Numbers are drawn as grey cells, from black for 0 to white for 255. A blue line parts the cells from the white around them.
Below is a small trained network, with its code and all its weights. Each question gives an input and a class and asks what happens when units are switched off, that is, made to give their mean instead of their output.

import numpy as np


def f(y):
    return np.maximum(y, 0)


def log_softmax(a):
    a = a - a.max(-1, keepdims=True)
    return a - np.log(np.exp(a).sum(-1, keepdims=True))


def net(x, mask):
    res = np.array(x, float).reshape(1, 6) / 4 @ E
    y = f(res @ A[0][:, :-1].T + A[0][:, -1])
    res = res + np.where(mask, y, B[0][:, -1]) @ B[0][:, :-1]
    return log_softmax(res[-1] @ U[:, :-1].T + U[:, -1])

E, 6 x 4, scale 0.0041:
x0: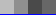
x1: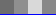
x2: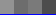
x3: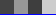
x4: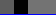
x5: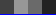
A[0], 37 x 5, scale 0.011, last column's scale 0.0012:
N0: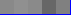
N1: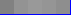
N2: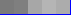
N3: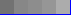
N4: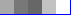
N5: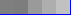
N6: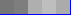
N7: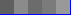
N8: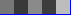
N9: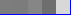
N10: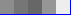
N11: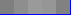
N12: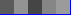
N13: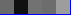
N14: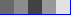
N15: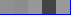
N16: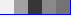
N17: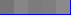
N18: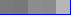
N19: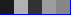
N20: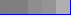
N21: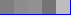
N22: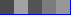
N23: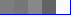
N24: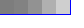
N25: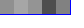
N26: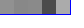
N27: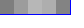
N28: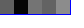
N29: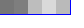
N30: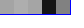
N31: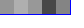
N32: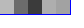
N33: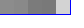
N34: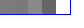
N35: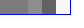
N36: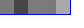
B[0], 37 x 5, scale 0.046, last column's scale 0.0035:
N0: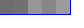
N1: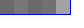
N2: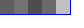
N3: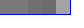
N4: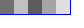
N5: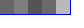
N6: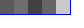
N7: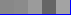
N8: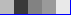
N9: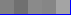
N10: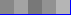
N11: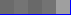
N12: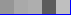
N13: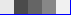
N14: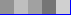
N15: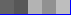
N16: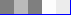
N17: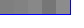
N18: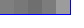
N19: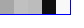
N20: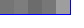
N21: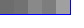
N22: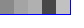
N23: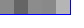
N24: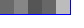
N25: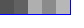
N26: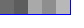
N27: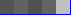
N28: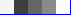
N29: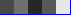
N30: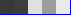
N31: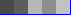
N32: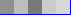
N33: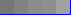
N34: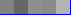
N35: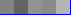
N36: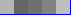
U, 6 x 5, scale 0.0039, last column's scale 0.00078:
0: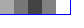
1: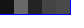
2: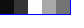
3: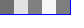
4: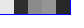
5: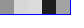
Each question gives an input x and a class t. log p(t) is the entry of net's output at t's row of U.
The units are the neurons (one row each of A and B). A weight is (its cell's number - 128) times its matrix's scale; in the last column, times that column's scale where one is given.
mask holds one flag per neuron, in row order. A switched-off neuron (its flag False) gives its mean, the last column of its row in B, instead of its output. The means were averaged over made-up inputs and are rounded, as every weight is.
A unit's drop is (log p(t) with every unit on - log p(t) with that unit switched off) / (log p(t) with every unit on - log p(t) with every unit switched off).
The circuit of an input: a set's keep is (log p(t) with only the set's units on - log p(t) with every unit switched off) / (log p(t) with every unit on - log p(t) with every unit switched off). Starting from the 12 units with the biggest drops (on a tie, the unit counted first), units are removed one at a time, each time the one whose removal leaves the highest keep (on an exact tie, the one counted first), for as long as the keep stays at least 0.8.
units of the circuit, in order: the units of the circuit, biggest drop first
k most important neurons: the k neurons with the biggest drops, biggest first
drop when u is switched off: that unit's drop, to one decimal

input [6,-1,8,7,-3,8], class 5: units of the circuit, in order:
N19
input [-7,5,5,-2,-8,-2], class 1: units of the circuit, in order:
N29, N27
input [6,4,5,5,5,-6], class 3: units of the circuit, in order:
N32, N4
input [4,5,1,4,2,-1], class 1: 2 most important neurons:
N16, N28
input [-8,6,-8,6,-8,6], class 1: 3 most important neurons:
N29, N27, N6
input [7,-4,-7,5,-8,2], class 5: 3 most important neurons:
N19, N22, N12
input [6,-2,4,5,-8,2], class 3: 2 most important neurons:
N16, N32
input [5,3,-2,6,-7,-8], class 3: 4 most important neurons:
N16, N32, N4, N14
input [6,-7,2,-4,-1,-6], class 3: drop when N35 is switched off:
0.0
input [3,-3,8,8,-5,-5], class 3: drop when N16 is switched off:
0.1
